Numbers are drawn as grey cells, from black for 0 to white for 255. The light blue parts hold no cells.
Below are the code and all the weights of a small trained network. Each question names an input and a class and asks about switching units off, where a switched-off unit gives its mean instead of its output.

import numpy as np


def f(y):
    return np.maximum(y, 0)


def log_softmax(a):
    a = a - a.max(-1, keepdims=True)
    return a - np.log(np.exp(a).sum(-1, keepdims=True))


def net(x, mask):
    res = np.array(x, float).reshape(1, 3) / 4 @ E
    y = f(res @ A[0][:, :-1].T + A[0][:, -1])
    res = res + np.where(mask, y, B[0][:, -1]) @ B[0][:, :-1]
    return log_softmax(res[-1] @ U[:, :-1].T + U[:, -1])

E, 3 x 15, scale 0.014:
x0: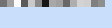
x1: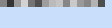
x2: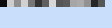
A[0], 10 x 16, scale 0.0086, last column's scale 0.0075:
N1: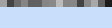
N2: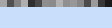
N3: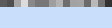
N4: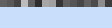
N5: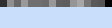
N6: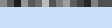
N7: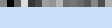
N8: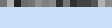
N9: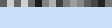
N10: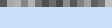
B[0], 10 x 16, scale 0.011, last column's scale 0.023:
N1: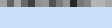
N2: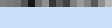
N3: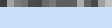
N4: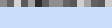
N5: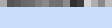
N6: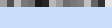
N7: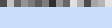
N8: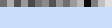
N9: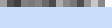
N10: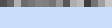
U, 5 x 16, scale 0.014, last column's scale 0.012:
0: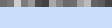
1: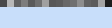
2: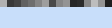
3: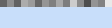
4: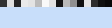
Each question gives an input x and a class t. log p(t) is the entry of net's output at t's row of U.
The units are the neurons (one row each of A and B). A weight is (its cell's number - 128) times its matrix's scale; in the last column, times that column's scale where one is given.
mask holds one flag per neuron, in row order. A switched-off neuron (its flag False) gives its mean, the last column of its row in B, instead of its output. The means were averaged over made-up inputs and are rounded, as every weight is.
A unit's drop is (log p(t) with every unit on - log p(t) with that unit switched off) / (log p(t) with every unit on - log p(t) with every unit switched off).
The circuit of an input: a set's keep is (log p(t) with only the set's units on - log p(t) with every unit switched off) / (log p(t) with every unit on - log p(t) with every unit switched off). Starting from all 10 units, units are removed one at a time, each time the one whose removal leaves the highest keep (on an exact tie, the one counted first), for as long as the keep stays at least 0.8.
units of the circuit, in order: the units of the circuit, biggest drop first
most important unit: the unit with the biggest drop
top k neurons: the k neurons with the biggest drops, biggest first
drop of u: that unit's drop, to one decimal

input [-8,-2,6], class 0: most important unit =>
N4
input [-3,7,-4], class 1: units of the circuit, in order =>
N7; N2
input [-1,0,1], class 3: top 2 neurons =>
N6; N5
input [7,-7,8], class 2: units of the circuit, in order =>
N5; N9
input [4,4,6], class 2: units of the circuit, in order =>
N9; N5
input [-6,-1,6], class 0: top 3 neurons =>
N4; N6; N1
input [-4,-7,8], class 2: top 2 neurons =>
N9; N5
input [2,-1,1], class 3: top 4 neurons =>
N6; N4; N5; N3
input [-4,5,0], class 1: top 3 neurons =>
N7; N2; N1
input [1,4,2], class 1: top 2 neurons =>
N3; N6
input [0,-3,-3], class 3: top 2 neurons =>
N9; N5
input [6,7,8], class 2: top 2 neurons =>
N9; N5
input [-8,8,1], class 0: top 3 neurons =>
N6; N4; N8
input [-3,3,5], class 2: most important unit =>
N9
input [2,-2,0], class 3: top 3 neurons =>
N6; N4; N3
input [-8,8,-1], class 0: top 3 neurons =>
N6; N4; N8
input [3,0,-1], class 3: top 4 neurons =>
N6; N4; N5; N3
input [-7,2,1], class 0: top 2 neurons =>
N6; N4
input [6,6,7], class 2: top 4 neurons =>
N9; N5; N6; N4
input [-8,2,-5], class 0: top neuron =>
N6
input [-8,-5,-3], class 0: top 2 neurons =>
N6; N4
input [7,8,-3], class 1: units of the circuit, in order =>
N6; N3
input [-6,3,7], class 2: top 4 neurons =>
N9; N5; N10; N2
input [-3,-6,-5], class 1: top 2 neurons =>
N8; N9
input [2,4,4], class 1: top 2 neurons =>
N3; N6
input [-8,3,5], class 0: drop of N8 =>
0.0
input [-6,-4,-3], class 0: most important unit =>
N6
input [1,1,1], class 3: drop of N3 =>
0.1
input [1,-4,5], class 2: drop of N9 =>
0.4
